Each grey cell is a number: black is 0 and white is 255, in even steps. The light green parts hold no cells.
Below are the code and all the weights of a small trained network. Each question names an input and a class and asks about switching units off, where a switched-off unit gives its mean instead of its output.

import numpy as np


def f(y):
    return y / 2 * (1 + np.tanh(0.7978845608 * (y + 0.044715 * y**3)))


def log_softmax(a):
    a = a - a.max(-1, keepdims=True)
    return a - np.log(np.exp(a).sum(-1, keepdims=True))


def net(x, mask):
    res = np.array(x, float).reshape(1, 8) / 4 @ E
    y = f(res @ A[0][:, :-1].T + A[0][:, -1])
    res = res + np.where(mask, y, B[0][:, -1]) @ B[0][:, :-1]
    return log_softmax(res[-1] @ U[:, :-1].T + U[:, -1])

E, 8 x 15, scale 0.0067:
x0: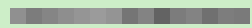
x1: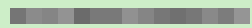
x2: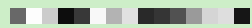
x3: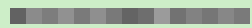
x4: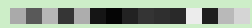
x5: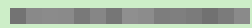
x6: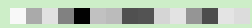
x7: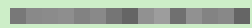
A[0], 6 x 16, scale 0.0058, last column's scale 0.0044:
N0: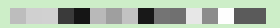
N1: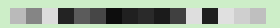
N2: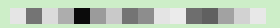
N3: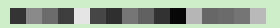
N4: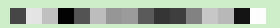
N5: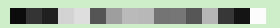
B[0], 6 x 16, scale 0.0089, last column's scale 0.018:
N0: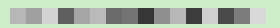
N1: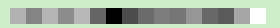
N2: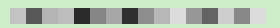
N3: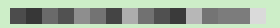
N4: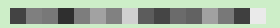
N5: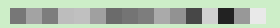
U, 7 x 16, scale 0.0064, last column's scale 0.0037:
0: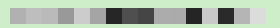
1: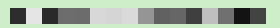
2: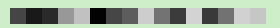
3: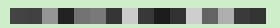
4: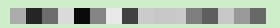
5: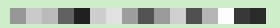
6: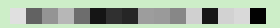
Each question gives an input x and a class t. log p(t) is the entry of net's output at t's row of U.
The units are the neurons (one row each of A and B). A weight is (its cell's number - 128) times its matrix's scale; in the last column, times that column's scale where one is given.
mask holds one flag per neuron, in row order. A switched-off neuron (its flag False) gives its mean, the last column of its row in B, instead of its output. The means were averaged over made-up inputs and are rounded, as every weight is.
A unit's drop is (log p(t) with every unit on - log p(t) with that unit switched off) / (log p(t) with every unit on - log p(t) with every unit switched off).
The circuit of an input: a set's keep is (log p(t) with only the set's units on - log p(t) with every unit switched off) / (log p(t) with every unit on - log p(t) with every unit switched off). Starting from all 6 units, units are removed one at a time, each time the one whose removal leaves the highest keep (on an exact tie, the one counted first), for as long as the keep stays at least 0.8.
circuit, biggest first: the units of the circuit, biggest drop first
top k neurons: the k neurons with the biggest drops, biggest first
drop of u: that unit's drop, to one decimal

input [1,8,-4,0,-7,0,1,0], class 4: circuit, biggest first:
[N1; N0]
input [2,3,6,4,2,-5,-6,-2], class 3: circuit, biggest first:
[N3]
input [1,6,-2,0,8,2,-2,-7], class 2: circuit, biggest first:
[N3; N4]
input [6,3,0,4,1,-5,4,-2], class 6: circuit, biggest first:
[N5; N4]
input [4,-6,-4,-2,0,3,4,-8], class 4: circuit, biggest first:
[N1; N2]
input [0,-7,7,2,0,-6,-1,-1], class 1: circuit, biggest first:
[N4; N1]
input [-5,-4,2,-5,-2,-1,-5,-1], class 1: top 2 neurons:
[N1; N0]
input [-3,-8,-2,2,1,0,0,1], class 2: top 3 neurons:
[N0; N2; N5]
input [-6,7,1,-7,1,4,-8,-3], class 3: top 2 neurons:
[N3; N0]
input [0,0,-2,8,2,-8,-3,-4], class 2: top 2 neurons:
[N0; N4]
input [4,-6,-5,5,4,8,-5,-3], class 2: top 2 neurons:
[N0; N3]
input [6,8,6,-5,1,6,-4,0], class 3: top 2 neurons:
[N3; N5]
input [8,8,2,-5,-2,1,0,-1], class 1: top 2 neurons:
[N1; N2]
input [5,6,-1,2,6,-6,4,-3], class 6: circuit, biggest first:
[N5]
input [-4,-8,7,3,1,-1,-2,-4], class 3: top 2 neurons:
[N5; N4]
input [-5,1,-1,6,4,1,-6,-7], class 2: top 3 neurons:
[N4; N3; N0]
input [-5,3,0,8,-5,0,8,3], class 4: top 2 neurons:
[N2; N4]
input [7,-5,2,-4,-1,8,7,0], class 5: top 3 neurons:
[N2; N0; N5]
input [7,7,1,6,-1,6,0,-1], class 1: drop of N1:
0.6
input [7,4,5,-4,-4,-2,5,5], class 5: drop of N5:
0.0
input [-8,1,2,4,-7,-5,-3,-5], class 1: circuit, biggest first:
[N1]
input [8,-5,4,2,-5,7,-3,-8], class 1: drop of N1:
0.1
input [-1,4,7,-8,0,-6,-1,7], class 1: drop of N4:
0.4
